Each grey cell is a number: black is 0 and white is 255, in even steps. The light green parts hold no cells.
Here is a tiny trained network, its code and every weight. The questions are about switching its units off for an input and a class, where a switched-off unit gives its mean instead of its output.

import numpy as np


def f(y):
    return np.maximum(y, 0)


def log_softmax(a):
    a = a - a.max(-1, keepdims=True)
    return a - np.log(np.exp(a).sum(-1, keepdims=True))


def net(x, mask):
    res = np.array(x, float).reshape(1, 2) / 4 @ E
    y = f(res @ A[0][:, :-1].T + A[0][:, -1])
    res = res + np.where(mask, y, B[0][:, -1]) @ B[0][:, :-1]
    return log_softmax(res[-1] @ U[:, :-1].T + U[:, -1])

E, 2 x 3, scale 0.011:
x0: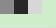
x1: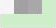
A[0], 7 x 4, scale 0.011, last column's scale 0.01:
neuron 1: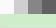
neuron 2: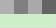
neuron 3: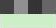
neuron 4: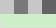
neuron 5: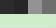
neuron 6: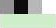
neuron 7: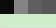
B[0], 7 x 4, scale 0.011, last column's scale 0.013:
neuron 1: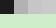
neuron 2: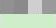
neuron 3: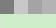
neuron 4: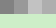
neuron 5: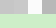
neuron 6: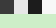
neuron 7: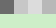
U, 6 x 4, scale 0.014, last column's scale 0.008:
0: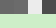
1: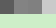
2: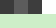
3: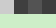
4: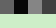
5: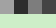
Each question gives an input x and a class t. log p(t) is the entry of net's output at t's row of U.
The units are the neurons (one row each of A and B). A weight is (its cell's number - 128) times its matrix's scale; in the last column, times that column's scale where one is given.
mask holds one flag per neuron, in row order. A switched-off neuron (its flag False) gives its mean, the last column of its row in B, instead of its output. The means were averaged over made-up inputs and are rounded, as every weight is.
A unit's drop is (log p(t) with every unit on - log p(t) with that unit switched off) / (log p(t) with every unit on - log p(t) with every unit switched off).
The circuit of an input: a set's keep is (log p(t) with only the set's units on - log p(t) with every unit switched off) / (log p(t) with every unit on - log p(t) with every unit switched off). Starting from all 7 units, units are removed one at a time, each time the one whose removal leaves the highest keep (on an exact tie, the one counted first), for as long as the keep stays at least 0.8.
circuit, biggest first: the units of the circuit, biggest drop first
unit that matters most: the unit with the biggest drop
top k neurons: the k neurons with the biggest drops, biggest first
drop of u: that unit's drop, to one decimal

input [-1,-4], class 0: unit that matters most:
neuron 6
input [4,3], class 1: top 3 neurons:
(neuron 6; neuron 4; neuron 2)
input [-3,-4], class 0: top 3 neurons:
(neuron 6; neuron 7; neuron 3)
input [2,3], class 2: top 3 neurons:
(neuron 5; neuron 7; neuron 6)
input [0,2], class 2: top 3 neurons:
(neuron 5; neuron 7; neuron 3)
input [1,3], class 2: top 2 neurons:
(neuron 5; neuron 7)
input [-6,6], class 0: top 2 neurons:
(neuron 6; neuron 1)
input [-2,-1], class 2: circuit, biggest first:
(neuron 5; neuron 7)
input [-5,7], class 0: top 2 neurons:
(neuron 6; neuron 1)
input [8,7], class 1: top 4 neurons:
(neuron 6; neuron 5; neuron 7; neuron 3)
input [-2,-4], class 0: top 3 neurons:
(neuron 6; neuron 7; neuron 3)
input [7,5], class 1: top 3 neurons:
(neuron 6; neuron 5; neuron 7)
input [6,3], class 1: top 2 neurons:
(neuron 6; neuron 4)
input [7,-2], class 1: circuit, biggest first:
(neuron 6)
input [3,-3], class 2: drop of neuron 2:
0.2
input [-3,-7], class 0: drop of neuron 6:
0.1
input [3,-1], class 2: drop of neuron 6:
0.2
